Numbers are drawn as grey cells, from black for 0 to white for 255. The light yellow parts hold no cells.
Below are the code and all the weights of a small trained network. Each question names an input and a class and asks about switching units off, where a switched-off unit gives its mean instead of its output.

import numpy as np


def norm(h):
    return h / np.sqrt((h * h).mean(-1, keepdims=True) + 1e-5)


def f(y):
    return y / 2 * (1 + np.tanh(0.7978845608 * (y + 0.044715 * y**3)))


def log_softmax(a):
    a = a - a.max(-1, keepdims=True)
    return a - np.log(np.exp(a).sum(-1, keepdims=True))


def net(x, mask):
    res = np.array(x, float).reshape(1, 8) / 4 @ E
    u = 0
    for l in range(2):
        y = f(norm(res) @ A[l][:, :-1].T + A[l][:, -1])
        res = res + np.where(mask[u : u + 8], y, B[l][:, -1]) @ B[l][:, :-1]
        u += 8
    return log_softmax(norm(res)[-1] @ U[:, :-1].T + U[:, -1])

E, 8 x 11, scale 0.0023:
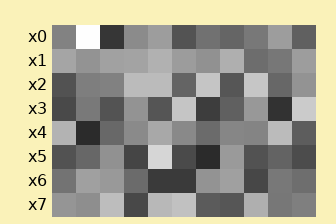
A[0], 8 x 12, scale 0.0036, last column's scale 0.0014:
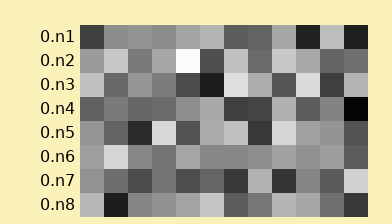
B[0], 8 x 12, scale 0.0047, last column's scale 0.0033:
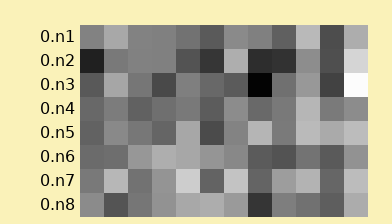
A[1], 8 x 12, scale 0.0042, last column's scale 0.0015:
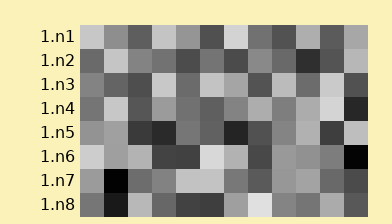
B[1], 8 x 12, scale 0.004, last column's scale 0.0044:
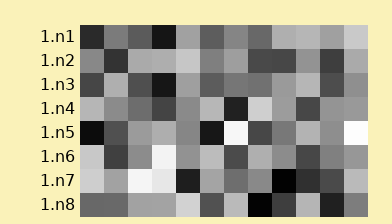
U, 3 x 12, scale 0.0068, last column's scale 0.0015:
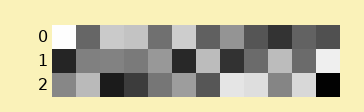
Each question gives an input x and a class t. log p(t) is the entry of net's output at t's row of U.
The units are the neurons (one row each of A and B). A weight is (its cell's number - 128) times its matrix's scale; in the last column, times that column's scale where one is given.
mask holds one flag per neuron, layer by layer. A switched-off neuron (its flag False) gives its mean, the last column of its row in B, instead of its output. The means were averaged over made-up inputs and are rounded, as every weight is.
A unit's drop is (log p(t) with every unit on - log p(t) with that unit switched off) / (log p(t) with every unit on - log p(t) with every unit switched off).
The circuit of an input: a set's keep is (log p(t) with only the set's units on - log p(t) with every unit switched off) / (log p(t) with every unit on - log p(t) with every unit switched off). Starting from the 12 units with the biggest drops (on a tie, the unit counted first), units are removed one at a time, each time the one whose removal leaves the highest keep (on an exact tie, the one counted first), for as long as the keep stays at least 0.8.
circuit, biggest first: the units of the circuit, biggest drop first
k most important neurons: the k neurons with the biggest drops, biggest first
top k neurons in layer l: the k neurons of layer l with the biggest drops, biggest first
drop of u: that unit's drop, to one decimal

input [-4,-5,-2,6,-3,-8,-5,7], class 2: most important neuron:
(1.n3)
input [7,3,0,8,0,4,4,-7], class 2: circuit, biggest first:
(0.n3 1.n4 0.n2)
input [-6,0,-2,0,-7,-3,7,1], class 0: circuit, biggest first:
(1.n5 0.n2)
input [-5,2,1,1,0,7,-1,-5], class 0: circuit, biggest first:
(0.n2 1.n5 0.n3)
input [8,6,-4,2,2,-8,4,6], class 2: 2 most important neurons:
(0.n3 1.n7)
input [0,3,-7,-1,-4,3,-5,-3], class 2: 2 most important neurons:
(0.n3 0.n7)
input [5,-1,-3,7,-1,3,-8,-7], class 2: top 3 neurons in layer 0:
(0.n3 0.n2 0.n8)
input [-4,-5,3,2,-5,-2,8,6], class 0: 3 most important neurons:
(1.n5 0.n2 1.n6)
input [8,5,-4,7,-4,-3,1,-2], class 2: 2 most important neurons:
(0.n3 1.n4)
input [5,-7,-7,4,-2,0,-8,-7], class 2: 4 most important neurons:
(0.n3 1.n4 0.n2 0.n8)
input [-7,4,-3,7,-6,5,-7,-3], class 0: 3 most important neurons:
(1.n5 0.n3 0.n2)
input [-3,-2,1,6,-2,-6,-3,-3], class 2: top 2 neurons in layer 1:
(1.n4 1.n5)
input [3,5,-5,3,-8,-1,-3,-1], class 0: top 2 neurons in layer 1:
(1.n2 1.n1)
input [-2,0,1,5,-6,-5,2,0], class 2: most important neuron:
(1.n4)
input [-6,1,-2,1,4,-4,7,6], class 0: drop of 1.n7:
0.0
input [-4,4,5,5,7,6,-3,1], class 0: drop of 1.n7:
0.1
